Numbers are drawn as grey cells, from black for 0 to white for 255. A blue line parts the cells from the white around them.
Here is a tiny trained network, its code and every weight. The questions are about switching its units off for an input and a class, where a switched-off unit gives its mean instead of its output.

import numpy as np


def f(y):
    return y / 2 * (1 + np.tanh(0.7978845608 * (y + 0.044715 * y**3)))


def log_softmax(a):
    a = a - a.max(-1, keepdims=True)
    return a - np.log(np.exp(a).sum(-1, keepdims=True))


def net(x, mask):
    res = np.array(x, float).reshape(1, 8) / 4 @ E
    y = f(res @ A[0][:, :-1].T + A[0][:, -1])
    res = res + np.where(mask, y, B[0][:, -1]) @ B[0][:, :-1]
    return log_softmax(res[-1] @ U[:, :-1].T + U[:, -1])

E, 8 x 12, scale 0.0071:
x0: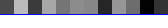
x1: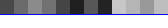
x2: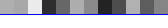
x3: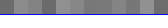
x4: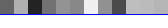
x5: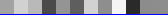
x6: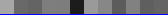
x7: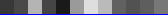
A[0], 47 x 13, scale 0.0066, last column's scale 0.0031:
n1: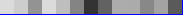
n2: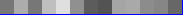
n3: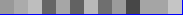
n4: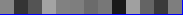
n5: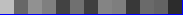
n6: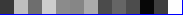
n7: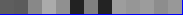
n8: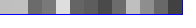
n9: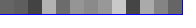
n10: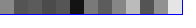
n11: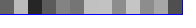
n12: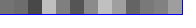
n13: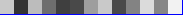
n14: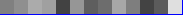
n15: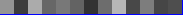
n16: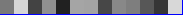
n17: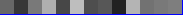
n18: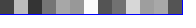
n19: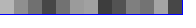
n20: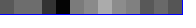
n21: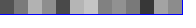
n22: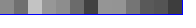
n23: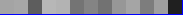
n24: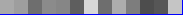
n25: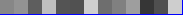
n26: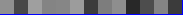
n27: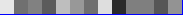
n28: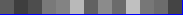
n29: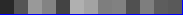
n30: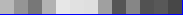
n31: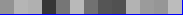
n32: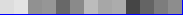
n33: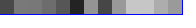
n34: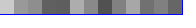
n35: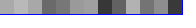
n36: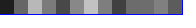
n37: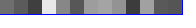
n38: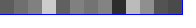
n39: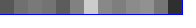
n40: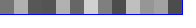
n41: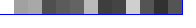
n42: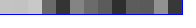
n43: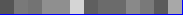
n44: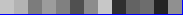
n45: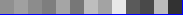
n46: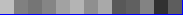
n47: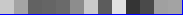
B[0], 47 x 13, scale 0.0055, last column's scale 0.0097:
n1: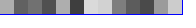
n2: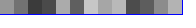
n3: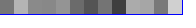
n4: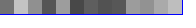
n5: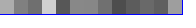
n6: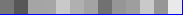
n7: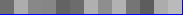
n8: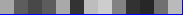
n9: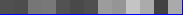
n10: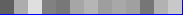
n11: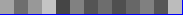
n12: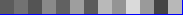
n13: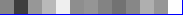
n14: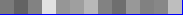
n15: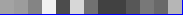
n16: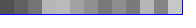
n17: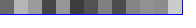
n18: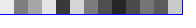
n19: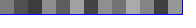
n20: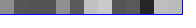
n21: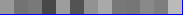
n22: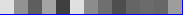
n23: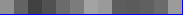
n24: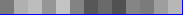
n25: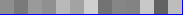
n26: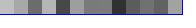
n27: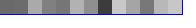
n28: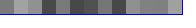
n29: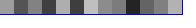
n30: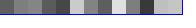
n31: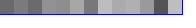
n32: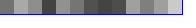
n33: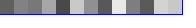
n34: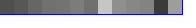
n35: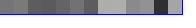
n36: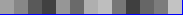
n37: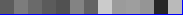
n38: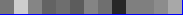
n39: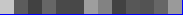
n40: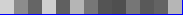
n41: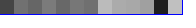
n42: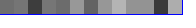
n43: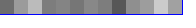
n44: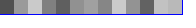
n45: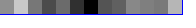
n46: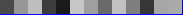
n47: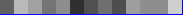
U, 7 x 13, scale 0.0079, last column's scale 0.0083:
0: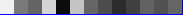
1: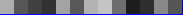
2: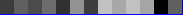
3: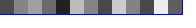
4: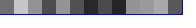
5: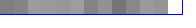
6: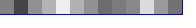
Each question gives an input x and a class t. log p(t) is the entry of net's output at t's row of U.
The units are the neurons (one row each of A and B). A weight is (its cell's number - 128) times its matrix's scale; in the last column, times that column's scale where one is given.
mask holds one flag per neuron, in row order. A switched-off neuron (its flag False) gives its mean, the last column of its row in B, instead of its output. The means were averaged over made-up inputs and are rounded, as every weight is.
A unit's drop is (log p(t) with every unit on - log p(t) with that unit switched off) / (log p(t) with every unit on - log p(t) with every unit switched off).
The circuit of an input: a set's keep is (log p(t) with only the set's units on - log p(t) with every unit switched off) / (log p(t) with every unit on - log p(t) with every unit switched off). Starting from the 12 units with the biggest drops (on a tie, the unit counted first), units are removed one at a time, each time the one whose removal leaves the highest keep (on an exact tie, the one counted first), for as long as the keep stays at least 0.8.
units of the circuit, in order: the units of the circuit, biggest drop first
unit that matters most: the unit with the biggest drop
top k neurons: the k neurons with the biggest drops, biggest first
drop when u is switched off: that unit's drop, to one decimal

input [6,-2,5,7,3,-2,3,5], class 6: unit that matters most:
n6
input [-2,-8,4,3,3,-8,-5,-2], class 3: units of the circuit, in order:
[n30 n46]
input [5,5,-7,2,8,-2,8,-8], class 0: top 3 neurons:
[n18 n11 n40]
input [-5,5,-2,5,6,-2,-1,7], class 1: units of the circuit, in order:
[n36 n20]
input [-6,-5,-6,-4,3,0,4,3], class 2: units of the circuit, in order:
[n37 n12]
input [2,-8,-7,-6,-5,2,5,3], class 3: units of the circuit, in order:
[n44 n46]
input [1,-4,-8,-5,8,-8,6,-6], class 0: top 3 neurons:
[n18 n40 n11]
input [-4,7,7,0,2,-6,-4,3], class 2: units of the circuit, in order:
[n31 n35]
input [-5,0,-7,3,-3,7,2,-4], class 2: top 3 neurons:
[n37 n12 n9]
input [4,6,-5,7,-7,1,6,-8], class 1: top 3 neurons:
[n1 n2 n8]
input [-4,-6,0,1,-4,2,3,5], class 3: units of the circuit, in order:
[n27 n46]
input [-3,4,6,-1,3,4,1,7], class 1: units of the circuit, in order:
[n20 n36]
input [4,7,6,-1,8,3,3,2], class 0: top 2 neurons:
[n18 n40]
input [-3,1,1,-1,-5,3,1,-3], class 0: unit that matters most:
n15
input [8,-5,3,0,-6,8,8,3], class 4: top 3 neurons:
[n47 n32 n45]
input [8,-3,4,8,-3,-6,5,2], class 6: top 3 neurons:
[n6 n16 n25]
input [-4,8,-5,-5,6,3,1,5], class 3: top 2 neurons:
[n33 n10]
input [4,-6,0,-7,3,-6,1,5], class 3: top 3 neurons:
[n30 n46 n44]
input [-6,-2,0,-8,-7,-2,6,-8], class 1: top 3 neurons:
[n1 n8 n18]
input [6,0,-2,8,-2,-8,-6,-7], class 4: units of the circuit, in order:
[n17]
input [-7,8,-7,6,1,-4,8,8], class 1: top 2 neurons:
[n20 n36]
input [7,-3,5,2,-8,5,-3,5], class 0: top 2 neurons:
[n26 n15]
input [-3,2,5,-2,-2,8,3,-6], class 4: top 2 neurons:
[n3 n47]
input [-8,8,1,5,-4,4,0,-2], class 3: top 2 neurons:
[n33 n7]
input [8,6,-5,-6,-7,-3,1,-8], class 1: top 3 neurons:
[n1 n2 n8]
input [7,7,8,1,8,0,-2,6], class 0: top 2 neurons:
[n18 n40]
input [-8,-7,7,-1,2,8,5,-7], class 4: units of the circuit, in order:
[n32]
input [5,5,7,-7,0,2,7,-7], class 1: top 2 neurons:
[n8 n1]
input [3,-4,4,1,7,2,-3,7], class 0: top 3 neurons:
[n18 n40 n11]
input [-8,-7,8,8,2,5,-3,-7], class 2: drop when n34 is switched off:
0.1
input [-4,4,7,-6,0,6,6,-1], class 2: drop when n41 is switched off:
0.3
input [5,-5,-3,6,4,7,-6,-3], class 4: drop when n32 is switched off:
0.2
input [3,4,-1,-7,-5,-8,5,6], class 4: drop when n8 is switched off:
0.1
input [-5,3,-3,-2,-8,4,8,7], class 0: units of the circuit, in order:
[n15]
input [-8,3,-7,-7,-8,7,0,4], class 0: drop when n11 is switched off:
0.0
